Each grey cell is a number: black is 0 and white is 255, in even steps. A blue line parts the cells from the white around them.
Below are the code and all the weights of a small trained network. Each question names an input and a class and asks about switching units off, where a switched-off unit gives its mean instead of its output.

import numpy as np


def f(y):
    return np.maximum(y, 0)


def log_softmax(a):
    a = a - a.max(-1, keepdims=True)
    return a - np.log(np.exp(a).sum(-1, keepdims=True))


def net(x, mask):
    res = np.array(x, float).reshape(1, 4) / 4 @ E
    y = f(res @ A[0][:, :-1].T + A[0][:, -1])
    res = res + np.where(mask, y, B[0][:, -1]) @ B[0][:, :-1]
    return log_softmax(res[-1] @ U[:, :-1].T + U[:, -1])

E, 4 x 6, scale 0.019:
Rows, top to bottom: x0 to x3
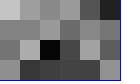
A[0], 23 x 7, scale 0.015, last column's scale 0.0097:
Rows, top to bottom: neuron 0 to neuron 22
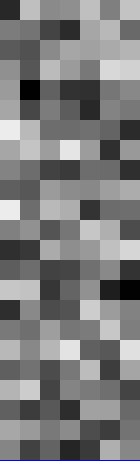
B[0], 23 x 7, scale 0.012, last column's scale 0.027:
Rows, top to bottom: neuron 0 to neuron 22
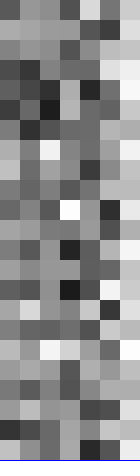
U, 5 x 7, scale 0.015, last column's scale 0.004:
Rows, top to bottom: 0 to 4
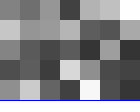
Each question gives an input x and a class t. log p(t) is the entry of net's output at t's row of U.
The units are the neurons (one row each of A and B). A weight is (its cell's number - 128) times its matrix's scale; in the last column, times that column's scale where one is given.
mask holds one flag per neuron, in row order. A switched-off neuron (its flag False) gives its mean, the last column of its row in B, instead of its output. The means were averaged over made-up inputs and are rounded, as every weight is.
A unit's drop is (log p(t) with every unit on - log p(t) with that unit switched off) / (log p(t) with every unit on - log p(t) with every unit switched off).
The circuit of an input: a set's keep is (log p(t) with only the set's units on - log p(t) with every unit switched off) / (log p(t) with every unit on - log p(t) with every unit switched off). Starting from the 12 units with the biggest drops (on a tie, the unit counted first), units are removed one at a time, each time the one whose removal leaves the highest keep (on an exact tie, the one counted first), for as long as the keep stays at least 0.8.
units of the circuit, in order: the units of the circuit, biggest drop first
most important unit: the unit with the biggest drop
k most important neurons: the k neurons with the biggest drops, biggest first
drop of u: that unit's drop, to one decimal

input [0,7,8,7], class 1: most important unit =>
neuron 1
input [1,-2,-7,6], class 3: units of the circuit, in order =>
(neuron 10; neuron 5)
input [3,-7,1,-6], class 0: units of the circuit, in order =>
(neuron 22; neuron 1)
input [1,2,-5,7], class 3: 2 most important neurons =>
(neuron 10; neuron 5)
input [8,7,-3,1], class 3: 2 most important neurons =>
(neuron 10; neuron 21)
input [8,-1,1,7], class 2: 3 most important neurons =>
(neuron 14; neuron 6; neuron 8)
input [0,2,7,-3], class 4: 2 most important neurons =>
(neuron 15; neuron 3)
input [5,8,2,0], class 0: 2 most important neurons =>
(neuron 4; neuron 22)
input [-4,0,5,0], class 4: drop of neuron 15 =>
0.1
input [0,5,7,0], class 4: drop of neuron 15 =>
0.2
